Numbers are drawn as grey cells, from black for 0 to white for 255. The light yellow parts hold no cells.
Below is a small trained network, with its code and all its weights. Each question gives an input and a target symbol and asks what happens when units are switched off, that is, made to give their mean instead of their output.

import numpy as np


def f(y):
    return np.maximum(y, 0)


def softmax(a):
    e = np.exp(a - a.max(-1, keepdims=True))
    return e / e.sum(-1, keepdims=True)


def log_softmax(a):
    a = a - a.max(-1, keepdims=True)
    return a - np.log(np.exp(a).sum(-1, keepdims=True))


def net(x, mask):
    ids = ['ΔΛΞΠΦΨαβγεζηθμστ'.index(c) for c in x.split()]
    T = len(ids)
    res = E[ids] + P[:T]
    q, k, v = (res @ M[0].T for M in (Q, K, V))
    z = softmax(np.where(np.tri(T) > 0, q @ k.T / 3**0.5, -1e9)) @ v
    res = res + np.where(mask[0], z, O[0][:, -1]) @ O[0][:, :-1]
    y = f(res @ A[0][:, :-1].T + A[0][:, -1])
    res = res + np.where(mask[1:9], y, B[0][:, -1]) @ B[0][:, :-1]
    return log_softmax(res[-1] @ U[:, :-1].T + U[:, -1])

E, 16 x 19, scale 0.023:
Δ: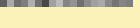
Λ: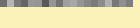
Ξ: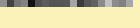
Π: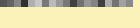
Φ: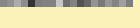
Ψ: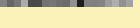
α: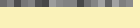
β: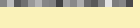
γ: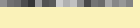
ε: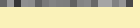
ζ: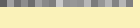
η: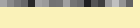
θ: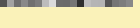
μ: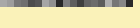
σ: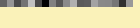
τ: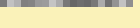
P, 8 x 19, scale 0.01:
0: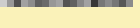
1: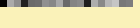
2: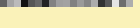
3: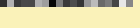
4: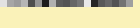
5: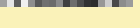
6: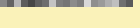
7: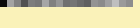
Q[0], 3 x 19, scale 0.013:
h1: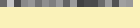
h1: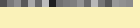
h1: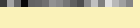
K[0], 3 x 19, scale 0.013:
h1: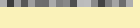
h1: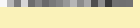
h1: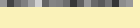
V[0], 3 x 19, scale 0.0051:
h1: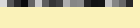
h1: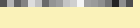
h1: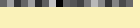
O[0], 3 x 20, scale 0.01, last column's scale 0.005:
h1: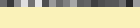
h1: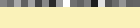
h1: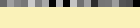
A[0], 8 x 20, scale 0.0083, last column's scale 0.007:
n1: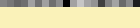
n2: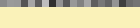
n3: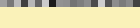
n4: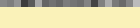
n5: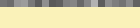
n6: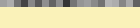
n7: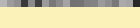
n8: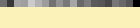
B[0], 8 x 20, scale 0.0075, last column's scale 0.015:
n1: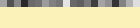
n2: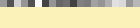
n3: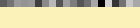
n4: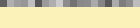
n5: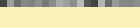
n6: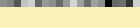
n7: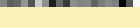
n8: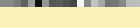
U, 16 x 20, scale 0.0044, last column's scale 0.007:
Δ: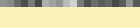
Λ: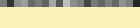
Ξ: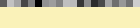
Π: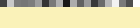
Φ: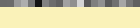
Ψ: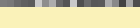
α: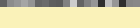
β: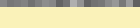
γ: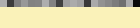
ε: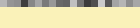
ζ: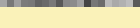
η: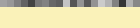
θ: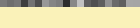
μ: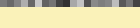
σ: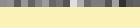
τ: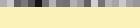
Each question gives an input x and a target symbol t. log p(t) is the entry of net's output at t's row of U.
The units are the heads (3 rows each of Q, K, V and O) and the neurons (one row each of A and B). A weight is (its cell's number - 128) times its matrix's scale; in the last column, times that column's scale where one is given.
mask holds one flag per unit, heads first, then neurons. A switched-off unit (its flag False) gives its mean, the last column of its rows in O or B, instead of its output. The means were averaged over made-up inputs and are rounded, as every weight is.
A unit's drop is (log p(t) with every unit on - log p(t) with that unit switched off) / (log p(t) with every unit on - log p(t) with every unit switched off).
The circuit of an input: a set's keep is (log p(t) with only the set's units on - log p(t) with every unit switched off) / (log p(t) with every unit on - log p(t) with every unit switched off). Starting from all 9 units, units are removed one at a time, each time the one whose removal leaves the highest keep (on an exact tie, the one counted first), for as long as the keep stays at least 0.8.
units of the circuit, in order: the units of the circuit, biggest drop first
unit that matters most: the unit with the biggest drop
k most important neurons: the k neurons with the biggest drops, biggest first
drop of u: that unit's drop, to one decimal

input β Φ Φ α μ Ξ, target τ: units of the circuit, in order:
[h1, n7]
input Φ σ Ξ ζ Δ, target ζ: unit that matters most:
n2
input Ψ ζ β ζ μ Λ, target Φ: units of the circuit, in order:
[h1, n8]
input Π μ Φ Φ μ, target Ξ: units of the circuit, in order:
[n7, n2]
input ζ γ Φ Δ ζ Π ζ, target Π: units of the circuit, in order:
[n1, n8]
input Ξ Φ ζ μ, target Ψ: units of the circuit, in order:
[h1, n1]
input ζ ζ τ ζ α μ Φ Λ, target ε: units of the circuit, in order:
[h1, n2, n1, n6]
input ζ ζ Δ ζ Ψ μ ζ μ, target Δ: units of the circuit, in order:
[h1, n1, n6]
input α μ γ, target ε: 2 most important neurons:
[n2, n1]
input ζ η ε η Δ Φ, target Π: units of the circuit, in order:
[h1, n1]
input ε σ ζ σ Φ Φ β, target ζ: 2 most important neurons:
[n2, n3]
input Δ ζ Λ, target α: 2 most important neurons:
[n3, n7]
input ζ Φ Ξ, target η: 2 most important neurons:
[n7, n6]
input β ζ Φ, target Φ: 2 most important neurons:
[n8, n7]
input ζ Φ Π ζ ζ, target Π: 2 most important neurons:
[n1, n6]
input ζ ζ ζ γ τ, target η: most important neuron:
[n7]
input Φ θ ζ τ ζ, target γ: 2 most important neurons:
[n2, n6]
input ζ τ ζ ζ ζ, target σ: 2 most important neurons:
[n6, n7]
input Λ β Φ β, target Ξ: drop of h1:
0.6
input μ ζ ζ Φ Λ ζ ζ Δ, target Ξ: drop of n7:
0.2
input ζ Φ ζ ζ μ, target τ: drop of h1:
0.5
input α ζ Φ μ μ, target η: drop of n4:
0.0
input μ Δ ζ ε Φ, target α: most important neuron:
[n3]
